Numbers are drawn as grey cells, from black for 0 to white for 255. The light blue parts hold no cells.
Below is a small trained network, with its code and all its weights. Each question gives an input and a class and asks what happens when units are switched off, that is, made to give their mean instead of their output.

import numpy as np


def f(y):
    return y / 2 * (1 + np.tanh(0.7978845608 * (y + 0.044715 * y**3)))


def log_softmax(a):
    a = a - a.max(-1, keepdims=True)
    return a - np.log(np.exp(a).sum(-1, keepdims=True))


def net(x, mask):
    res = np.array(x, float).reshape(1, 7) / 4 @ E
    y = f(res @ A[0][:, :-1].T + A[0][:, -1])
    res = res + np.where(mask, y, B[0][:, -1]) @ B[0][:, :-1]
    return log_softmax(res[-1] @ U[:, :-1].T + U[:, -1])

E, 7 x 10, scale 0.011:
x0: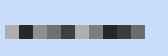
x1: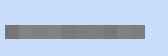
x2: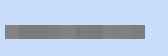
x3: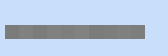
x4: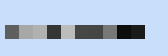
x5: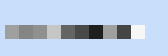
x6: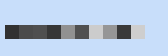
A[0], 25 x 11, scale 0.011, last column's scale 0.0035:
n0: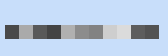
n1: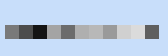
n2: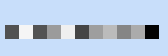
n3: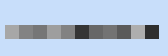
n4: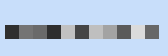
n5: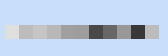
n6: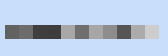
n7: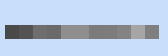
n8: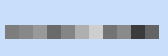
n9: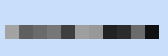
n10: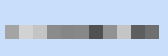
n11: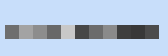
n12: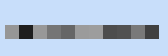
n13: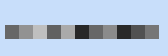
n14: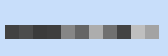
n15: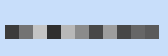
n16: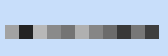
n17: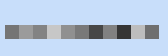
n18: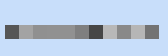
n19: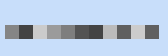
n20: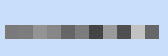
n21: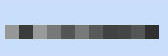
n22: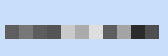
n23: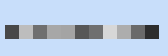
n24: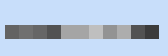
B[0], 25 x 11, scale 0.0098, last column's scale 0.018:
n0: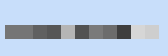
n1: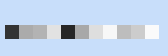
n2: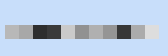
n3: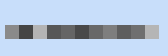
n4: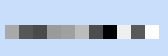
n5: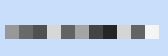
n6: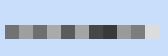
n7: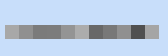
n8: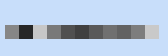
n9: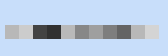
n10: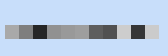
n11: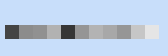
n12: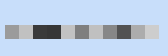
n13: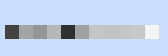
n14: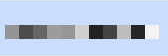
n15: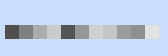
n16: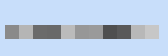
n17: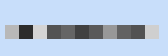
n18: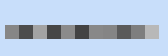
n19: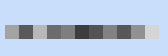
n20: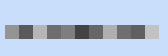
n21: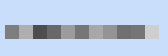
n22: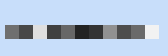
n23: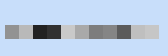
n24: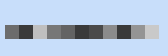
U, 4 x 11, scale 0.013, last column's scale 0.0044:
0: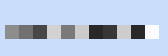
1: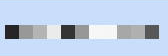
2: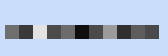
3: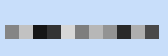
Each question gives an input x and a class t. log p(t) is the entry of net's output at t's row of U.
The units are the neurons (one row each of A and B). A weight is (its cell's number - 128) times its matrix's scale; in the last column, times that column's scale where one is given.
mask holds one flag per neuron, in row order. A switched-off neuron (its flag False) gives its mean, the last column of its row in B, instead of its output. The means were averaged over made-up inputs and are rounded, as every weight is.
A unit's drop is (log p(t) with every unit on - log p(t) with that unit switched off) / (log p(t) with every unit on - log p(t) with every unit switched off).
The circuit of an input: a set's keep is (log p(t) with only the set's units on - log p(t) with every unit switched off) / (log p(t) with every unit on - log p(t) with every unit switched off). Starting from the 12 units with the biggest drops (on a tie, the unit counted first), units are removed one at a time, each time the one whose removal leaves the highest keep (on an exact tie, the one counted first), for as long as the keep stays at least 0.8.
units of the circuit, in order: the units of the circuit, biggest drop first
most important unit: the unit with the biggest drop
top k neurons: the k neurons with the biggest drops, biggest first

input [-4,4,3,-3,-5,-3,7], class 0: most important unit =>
n4
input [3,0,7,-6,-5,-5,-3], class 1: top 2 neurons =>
n1, n17
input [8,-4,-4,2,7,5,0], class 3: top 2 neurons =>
n9, n1
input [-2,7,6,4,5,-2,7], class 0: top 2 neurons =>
n4, n14
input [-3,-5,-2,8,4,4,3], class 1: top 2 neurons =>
n13, n22
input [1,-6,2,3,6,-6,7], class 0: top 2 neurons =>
n4, n14
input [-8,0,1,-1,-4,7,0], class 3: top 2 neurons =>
n2, n23
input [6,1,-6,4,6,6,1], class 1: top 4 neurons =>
n13, n15, n22, n11
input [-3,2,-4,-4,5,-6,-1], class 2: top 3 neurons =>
n22, n1, n8
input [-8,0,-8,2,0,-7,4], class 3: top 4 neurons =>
n2, n23, n0, n17
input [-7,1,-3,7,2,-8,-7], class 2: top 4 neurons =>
n22, n0, n24, n4
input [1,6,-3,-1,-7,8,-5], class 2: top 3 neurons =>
n17, n13, n19
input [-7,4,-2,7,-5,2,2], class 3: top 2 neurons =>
n2, n23
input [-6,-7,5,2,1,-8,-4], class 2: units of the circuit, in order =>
n22
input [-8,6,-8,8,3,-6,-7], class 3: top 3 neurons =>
n0, n23, n2
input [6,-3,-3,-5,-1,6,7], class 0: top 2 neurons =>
n14, n4
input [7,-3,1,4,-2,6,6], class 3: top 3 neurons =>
n12, n9, n5
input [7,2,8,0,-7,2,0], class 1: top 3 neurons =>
n1, n2, n23
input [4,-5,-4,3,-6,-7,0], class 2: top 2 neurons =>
n22, n13
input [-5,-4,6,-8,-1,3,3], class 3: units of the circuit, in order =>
n2
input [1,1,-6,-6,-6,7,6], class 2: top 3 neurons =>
n19, n5, n17
